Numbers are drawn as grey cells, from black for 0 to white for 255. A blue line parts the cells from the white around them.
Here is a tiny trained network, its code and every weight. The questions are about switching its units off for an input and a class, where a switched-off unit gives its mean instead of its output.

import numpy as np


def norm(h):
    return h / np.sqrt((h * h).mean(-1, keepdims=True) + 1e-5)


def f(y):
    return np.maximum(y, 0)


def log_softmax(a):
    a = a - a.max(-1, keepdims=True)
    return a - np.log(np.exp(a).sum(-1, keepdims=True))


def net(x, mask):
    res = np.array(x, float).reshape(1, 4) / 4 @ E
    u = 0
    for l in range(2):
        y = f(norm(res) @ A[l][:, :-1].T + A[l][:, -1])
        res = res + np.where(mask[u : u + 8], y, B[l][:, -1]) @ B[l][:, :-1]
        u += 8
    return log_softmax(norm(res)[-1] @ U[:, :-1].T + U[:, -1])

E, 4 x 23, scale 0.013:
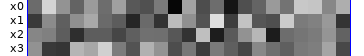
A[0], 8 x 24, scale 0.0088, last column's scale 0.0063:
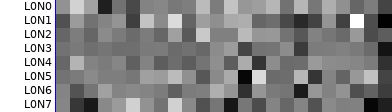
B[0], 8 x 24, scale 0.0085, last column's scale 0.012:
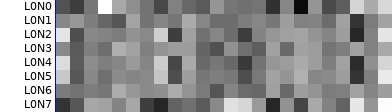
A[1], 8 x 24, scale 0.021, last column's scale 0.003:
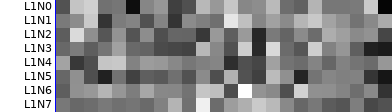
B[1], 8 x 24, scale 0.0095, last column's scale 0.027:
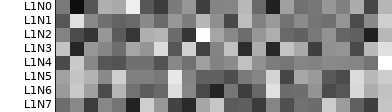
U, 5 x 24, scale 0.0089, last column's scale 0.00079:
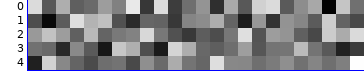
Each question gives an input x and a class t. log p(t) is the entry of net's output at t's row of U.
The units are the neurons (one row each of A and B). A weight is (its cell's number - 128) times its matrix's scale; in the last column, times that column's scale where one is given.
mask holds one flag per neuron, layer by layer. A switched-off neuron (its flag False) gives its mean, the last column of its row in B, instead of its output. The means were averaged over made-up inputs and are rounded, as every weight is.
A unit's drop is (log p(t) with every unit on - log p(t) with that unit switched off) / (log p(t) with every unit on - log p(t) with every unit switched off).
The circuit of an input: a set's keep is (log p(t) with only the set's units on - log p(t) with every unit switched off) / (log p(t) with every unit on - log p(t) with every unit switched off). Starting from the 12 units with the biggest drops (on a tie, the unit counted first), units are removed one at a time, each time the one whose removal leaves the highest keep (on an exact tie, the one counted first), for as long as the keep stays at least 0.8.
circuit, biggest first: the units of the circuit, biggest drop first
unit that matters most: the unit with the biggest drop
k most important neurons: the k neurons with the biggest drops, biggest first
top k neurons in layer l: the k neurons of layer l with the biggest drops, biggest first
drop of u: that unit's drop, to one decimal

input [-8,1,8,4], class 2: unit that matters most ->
L1N5
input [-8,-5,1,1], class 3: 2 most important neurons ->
L1N7, L1N3
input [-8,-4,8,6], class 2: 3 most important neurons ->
L1N5, L1N2, L1N0
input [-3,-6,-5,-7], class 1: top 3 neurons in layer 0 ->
L0N0, L0N2, L0N4
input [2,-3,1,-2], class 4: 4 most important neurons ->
L1N4, L1N3, L0N2, L0N4
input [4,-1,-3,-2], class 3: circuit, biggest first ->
L1N2, L0N2
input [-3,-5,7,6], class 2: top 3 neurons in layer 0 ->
L0N0, L0N2, L0N4
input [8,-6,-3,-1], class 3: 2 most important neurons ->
L1N2, L1N3
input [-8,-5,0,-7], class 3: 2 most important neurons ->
L1N7, L0N7
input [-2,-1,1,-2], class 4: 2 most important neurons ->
L0N7, L1N4
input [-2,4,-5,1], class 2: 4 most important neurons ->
L1N6, L0N5, L1N4, L1N1
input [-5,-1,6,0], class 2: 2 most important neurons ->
L1N5, L1N2
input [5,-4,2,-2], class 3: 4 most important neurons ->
L1N3, L0N2, L0N4, L1N2
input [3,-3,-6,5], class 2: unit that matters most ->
L1N6
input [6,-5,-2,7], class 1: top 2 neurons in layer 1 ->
L1N3, L1N7
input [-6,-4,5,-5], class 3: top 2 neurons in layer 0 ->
L0N7, L0N5
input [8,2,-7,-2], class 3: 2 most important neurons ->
L1N2, L1N5
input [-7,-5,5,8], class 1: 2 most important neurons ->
L0N7, L1N3
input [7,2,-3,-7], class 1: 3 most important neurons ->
L1N0, L0N0, L1N7
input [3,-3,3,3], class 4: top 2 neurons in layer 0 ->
L0N0, L0N5
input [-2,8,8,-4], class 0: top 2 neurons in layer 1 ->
L1N3, L1N6
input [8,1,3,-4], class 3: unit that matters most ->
L1N2
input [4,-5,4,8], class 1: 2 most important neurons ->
L1N3, L0N7
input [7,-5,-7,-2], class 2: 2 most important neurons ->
L1N6, L1N7
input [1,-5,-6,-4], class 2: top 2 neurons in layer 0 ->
L0N2, L0N4
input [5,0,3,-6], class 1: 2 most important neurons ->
L1N0, L0N0
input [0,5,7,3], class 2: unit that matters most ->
L1N5
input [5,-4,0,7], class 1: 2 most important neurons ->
L0N7, L1N3
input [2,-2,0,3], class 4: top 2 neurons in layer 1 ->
L1N1, L1N3
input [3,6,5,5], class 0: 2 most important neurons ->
L1N3, L0N0
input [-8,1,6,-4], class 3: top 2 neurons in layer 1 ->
L1N7, L1N6
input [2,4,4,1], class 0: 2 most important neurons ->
L1N3, L1N6
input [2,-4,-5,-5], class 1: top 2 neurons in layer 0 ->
L0N0, L0N2
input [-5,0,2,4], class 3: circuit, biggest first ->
L1N7
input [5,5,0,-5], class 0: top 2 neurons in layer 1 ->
L1N3, L1N7
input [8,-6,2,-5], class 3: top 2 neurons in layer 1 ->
L1N2, L1N3
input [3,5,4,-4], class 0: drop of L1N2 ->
0.0
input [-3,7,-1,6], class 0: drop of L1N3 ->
0.3
